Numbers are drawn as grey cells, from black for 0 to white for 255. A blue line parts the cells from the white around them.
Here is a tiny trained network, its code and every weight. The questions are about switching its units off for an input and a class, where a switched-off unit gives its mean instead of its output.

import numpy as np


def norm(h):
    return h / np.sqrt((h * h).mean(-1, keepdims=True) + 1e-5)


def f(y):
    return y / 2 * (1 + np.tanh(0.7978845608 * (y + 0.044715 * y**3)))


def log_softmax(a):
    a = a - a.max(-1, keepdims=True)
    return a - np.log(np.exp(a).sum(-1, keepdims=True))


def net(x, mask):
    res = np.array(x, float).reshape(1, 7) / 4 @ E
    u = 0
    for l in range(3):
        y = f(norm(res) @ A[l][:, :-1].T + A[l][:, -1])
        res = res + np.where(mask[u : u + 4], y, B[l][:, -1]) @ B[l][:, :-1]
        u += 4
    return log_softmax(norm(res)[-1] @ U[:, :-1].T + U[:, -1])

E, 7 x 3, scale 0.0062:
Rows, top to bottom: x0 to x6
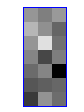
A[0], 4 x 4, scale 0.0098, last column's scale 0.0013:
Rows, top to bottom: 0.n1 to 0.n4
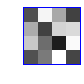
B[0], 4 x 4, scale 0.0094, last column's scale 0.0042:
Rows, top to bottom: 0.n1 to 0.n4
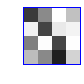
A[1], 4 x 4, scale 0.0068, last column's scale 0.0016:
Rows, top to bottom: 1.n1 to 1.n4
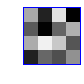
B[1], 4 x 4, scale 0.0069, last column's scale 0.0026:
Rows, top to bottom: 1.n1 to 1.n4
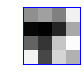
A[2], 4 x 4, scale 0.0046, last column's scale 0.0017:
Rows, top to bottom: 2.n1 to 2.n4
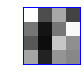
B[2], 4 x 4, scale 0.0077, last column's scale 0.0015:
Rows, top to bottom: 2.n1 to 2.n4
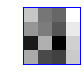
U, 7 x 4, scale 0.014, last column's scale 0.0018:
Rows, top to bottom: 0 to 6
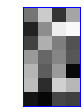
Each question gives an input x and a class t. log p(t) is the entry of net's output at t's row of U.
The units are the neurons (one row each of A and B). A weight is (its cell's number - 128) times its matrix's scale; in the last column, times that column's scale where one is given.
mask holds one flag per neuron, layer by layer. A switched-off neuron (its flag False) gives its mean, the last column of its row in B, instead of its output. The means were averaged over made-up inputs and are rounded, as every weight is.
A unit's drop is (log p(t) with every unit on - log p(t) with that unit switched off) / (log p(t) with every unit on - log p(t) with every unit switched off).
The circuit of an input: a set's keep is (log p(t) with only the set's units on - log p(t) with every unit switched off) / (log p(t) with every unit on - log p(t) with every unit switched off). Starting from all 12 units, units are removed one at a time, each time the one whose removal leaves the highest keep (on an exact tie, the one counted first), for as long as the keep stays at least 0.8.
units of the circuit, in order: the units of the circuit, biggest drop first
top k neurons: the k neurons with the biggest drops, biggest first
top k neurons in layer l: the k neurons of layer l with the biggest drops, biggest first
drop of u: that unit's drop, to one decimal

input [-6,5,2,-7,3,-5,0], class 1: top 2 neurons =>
(0.n1, 0.n4)
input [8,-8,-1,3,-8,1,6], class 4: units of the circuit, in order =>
(0.n4)
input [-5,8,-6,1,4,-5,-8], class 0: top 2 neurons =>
(0.n3, 1.n4)
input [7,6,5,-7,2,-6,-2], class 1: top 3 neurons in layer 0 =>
(0.n1, 0.n4, 0.n2)
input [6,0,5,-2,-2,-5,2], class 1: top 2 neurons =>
(0.n1, 0.n2)
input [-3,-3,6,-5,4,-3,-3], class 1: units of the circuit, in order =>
(0.n1, 1.n3)
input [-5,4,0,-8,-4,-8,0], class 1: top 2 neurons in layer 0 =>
(0.n1, 0.n2)
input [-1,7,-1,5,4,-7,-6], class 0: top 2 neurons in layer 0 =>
(0.n3, 0.n2)
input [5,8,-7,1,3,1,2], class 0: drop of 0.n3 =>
0.8
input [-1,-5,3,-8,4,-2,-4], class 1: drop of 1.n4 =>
0.0
